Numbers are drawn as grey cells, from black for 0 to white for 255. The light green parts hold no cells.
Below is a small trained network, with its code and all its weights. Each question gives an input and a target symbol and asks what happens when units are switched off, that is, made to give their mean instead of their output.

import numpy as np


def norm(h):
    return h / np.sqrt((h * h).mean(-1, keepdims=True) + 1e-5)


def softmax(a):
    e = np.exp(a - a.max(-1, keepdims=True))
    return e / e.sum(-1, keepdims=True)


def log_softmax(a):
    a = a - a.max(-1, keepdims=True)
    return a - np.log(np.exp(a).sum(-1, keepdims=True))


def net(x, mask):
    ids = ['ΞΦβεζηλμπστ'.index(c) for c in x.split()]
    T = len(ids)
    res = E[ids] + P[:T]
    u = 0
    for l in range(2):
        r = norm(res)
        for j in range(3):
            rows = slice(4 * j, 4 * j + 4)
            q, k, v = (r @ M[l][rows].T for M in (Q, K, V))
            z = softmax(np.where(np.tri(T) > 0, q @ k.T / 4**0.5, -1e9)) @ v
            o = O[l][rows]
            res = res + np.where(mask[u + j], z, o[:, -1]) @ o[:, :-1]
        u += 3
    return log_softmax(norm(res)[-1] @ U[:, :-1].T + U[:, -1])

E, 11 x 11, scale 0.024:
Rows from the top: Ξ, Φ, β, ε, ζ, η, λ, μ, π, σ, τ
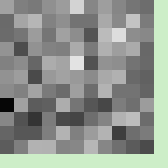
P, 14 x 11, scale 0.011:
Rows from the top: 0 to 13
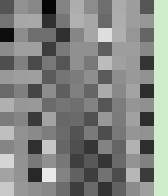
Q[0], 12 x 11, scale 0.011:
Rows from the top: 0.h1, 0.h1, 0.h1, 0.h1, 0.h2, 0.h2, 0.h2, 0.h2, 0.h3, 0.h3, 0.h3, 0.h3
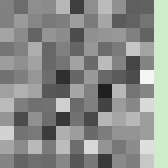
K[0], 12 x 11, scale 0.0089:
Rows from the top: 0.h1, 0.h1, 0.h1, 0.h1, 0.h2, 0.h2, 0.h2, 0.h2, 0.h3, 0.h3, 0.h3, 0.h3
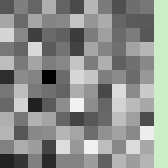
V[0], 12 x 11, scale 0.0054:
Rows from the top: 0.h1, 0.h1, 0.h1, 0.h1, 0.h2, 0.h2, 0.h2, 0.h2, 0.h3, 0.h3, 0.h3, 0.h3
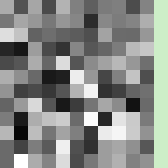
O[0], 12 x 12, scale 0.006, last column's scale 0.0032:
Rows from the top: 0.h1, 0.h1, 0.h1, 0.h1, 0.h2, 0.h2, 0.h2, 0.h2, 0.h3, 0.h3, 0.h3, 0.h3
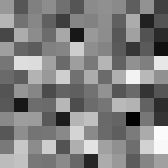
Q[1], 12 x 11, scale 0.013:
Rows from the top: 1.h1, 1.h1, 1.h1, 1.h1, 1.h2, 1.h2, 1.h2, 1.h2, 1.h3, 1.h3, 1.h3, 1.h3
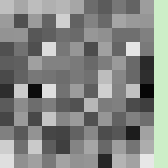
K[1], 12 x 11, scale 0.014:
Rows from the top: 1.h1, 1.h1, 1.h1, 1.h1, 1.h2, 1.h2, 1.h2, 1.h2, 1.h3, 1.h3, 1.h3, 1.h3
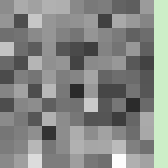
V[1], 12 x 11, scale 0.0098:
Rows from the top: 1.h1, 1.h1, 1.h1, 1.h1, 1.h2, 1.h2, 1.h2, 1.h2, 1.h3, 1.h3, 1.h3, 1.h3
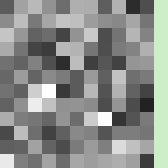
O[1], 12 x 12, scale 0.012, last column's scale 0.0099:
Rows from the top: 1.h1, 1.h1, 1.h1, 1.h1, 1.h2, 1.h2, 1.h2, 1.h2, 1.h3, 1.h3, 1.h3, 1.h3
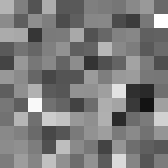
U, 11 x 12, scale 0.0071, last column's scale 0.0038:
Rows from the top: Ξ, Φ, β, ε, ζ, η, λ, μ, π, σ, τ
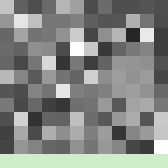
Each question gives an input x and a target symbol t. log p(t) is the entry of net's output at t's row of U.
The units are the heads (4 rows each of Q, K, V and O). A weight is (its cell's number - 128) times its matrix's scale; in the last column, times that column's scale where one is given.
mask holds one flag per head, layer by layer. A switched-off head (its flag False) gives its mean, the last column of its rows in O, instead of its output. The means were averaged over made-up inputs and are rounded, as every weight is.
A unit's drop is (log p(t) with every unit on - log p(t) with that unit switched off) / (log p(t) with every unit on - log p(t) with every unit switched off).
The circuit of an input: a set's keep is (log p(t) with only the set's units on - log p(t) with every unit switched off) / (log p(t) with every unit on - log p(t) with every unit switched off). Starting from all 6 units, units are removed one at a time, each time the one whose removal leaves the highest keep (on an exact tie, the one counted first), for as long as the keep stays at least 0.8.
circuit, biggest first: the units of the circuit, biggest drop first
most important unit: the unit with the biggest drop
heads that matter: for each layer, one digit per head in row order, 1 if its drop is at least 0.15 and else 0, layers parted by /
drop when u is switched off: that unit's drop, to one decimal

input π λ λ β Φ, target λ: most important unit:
0.h2
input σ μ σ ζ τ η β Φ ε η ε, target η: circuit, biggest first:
1.h2, 0.h1
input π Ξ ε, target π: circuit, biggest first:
1.h3, 1.h2
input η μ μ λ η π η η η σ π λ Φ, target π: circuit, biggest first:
1.h2, 1.h3
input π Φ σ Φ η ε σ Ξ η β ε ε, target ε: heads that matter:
001 / 001
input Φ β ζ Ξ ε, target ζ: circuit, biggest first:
1.h3, 1.h2
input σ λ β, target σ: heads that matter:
000 / 011
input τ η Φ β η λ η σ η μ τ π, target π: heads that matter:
000 / 100
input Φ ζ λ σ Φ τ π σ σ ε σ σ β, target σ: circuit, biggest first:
1.h3, 1.h2
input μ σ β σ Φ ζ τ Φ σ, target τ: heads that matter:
001 / 010
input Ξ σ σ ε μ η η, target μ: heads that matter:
000 / 001
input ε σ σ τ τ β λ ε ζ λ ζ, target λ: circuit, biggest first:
0.h2, 1.h1, 0.h3
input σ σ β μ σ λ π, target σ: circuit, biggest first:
1.h3, 0.h3
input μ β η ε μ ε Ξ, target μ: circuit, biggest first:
1.h3
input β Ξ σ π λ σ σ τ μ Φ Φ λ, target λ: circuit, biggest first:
0.h2, 1.h1
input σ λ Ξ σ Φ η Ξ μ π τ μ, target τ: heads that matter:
010 / 010
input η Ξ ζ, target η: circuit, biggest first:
1.h2, 1.h3
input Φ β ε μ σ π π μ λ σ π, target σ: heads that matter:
010 / 001
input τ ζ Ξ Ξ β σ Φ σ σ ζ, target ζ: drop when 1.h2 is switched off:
0.1
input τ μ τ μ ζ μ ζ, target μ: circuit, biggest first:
1.h3
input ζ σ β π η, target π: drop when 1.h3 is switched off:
0.2
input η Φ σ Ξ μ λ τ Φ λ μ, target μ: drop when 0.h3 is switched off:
0.0
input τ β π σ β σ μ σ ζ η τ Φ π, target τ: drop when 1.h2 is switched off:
0.9
